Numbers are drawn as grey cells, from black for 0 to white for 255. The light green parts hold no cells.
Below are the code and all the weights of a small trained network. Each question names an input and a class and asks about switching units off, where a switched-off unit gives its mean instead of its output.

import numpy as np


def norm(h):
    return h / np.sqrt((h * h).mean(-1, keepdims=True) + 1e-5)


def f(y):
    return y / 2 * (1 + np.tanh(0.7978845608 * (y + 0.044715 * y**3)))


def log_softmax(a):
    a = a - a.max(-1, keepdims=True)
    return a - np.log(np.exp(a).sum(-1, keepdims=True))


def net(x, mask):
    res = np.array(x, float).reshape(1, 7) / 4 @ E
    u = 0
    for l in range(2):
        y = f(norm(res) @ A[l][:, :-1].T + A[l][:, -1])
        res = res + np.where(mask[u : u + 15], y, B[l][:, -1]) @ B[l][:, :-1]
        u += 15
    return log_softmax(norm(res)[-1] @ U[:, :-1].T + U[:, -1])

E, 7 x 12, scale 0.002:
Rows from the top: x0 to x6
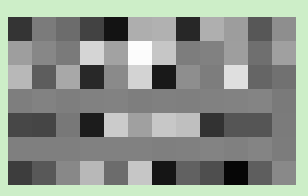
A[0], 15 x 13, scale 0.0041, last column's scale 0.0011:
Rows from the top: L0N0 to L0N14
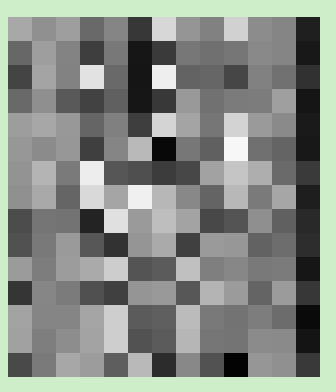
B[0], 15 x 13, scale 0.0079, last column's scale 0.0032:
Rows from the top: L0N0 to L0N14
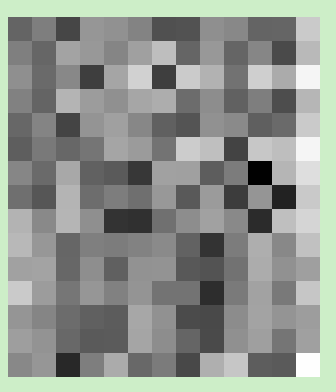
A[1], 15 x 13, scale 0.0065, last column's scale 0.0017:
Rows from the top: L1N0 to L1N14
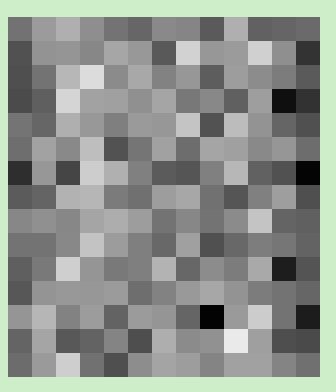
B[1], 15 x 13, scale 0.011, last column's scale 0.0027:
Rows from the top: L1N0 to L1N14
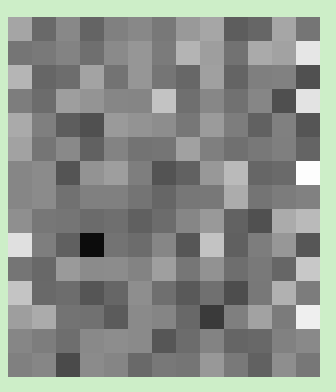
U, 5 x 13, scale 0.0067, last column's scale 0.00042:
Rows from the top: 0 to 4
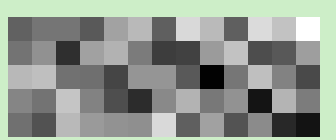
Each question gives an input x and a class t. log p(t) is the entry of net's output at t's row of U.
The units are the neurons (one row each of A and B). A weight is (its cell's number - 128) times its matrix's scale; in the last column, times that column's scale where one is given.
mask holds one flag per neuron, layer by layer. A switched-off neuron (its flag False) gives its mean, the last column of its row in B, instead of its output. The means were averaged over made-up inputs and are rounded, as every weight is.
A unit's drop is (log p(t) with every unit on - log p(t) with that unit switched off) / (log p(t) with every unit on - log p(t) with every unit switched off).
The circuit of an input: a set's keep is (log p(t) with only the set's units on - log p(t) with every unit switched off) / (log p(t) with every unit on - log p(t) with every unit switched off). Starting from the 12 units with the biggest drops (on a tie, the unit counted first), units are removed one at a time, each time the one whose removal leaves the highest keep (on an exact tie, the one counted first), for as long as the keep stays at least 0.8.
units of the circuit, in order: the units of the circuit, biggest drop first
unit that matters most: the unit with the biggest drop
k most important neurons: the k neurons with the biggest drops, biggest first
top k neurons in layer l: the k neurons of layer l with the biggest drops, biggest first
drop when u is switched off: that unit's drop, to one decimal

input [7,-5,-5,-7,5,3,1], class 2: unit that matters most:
L0N11
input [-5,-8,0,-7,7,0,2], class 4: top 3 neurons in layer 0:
(L0N1; L0N3; L0N6)
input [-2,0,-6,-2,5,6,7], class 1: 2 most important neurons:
(L0N14; L0N5)
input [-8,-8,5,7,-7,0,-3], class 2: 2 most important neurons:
(L0N10; L0N12)
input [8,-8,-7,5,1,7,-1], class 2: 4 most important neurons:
(L0N11; L0N9; L0N5; L1N12)
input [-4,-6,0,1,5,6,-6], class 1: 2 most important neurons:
(L0N4; L0N0)
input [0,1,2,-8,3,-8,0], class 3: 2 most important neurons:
(L0N8; L0N2)
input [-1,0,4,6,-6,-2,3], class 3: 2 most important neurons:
(L0N6; L0N2)
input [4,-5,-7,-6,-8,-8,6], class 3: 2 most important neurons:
(L0N6; L0N5)
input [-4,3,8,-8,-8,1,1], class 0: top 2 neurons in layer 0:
(L0N5; L0N8)
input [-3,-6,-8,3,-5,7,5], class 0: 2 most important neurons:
(L0N2; L0N7)
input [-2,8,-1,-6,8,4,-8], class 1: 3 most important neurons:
(L0N4; L0N0; L0N6)
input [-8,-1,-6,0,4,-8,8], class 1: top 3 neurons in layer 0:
(L0N14; L0N5; L0N11)
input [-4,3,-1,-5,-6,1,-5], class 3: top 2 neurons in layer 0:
(L0N6; L0N14)
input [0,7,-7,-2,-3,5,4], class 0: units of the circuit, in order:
(L0N2)
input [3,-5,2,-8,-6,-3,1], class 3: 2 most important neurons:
(L0N6; L0N7)
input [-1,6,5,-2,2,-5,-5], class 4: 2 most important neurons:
(L0N7; L0N2)
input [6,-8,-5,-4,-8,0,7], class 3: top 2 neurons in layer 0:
(L0N6; L0N7)
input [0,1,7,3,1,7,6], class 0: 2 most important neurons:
(L0N5; L1N1)
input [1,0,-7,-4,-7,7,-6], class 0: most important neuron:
(L0N2)
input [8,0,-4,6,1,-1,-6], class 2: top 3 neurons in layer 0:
(L0N11; L0N9; L0N14)
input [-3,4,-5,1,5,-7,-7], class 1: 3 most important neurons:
(L0N4; L0N0; L0N5)
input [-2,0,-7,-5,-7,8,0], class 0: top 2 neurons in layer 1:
(L1N1; L1N8)
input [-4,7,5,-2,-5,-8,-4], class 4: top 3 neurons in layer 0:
(L0N7; L0N2; L0N8)
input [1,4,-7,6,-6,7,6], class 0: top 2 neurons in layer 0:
(L0N2; L0N8)
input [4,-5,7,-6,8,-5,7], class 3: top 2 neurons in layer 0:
(L0N8; L0N2)
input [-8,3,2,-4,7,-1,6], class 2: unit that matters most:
L0N12
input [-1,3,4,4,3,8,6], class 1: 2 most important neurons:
(L0N14; L0N2)
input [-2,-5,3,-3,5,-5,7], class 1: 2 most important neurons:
(L0N14; L0N6)
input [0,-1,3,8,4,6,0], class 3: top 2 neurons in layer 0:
(L0N8; L0N2)
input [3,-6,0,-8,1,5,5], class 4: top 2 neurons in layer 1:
(L1N3; L1N10)
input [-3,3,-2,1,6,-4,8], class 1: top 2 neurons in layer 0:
(L0N14; L0N6)
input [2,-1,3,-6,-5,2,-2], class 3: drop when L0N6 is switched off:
1.1
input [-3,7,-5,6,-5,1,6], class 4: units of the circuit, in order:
(L0N7)
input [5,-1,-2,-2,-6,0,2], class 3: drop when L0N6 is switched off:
1.4
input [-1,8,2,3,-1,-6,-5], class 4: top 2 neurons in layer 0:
(L0N7; L0N14)
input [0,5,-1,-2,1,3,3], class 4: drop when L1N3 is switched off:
0.1
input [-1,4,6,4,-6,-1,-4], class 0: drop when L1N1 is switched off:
0.1
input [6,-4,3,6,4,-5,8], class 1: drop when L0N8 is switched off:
0.0
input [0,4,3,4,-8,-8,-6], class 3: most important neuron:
(L0N6)
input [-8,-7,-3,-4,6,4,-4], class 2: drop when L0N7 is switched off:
0.1
